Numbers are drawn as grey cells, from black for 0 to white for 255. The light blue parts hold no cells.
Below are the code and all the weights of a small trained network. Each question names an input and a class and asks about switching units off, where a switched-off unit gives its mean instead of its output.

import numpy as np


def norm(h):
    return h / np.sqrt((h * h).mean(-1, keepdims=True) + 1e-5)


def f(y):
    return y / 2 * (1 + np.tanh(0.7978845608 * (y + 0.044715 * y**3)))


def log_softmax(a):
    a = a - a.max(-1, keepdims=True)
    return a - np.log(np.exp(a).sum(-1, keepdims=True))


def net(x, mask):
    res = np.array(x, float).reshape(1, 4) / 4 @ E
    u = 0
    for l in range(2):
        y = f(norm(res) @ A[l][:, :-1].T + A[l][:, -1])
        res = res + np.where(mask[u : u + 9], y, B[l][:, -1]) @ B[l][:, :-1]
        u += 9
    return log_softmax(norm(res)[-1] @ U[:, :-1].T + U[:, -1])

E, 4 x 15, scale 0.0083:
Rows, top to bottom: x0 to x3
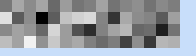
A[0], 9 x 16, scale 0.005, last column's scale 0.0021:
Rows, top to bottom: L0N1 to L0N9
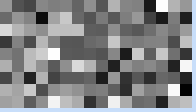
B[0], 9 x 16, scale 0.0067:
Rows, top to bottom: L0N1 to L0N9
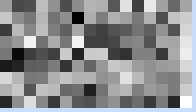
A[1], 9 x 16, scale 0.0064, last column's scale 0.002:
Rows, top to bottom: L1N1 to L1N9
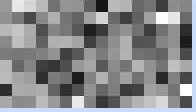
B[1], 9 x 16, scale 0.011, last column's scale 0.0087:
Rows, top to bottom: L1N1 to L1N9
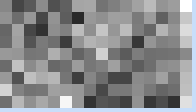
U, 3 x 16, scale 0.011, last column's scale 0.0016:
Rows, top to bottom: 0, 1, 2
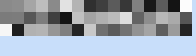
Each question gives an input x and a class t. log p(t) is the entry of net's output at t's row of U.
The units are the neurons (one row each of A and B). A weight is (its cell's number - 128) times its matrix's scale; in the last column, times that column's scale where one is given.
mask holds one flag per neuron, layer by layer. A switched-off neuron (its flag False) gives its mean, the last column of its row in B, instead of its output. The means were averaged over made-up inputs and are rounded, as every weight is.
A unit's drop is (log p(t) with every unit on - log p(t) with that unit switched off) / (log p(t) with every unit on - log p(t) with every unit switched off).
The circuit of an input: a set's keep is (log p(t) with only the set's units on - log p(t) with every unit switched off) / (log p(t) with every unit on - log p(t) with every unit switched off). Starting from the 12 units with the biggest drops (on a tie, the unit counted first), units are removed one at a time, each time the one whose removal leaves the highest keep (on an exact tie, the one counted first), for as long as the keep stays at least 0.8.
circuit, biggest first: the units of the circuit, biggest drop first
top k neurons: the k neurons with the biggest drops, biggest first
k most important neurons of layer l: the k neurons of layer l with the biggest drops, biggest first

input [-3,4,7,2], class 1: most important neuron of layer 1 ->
(L1N3)
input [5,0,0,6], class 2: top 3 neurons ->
(L0N5 L0N4 L1N9)
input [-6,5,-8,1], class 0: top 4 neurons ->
(L1N9 L0N5 L0N2 L1N1)
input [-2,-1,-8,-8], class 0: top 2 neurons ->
(L0N5 L1N9)
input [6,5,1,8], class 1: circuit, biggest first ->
(L1N4 L0N8)
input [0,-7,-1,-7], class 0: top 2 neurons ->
(L1N9 L0N4)
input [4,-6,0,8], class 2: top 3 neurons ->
(L0N5 L1N9 L1N2)
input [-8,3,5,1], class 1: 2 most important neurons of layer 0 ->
(L0N5 L0N3)
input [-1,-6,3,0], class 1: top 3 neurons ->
(L0N4 L0N7 L1N9)
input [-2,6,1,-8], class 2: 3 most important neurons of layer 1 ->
(L1N7 L1N3 L1N4)
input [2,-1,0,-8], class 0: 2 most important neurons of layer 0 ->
(L0N9 L0N4)
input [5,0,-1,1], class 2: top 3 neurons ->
(L0N4 L0N9 L1N3)
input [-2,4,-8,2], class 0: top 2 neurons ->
(L1N9 L0N5)
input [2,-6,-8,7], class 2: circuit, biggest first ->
(L0N5)
